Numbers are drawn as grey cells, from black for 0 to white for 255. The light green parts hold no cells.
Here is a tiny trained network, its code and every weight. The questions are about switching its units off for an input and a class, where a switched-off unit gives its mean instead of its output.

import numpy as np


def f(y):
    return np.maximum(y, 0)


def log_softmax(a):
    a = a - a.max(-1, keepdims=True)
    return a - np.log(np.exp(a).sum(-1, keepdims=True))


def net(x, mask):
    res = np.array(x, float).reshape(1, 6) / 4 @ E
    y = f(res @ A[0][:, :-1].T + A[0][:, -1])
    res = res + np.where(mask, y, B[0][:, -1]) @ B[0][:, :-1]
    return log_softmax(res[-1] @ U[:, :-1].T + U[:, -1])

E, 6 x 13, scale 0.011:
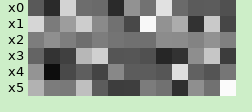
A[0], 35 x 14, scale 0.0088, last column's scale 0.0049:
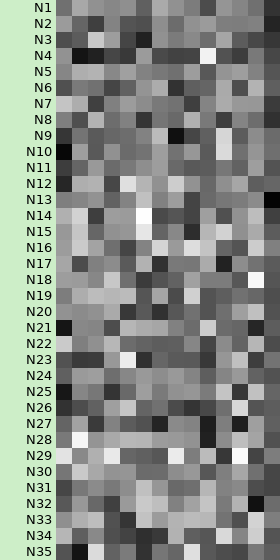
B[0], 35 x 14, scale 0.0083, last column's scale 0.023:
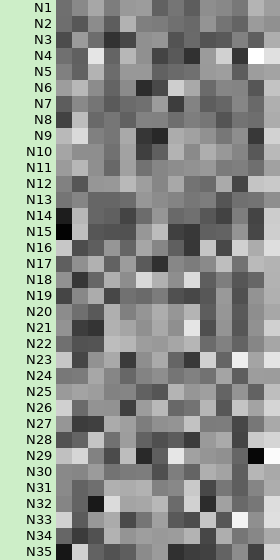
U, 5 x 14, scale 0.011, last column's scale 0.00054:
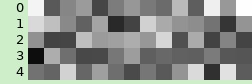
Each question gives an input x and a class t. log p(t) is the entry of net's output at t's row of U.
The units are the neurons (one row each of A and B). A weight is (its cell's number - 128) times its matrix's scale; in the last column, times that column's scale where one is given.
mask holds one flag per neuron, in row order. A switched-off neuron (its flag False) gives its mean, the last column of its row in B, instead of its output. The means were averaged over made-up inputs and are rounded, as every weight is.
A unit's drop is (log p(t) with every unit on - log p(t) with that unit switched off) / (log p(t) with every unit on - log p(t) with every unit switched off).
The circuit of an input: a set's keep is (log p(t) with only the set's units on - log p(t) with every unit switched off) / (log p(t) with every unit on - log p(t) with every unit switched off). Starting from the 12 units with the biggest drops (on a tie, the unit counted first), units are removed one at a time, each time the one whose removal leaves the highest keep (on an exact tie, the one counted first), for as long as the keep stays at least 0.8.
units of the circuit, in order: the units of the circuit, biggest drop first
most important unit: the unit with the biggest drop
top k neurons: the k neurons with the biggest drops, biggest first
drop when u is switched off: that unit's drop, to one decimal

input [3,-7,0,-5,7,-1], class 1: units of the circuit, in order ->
(N6)
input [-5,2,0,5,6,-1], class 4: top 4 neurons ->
(N4; N33; N16; N17)
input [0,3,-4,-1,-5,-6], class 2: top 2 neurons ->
(N32; N4)
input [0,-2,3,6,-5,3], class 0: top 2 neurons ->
(N23; N26)
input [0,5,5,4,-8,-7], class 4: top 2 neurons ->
(N28; N30)
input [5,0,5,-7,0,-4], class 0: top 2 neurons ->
(N33; N16)
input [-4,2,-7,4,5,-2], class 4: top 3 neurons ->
(N4; N33; N16)
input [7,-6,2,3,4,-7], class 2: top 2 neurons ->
(N21; N32)
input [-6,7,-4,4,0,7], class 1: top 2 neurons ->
(N29; N32)
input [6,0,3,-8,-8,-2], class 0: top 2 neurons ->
(N16; N33)
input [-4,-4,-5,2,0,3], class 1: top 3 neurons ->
(N9; N35; N6)
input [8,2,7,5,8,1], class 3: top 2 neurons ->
(N35; N8)
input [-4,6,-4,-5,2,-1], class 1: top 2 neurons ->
(N29; N23)
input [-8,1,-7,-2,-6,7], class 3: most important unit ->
N15
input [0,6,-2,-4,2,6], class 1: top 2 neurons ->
(N29; N32)
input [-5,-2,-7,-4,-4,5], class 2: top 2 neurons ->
(N18; N35)
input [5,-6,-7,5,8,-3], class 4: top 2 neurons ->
(N4; N29)
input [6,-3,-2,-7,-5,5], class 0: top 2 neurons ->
(N16; N33)
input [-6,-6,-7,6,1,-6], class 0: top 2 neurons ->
(N23; N26)
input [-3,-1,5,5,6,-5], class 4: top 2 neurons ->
(N4; N33)
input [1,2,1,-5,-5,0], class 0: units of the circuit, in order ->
(N16)
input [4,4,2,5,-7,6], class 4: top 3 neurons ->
(N28; N32; N19)
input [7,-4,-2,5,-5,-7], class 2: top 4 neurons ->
(N21; N32; N12; N15)
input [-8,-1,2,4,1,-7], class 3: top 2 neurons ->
(N15; N14)
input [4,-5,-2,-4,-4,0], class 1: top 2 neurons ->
(N23; N26)
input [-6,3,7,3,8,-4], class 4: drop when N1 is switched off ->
0.0
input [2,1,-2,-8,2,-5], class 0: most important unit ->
N33
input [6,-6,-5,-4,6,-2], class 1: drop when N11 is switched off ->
0.1
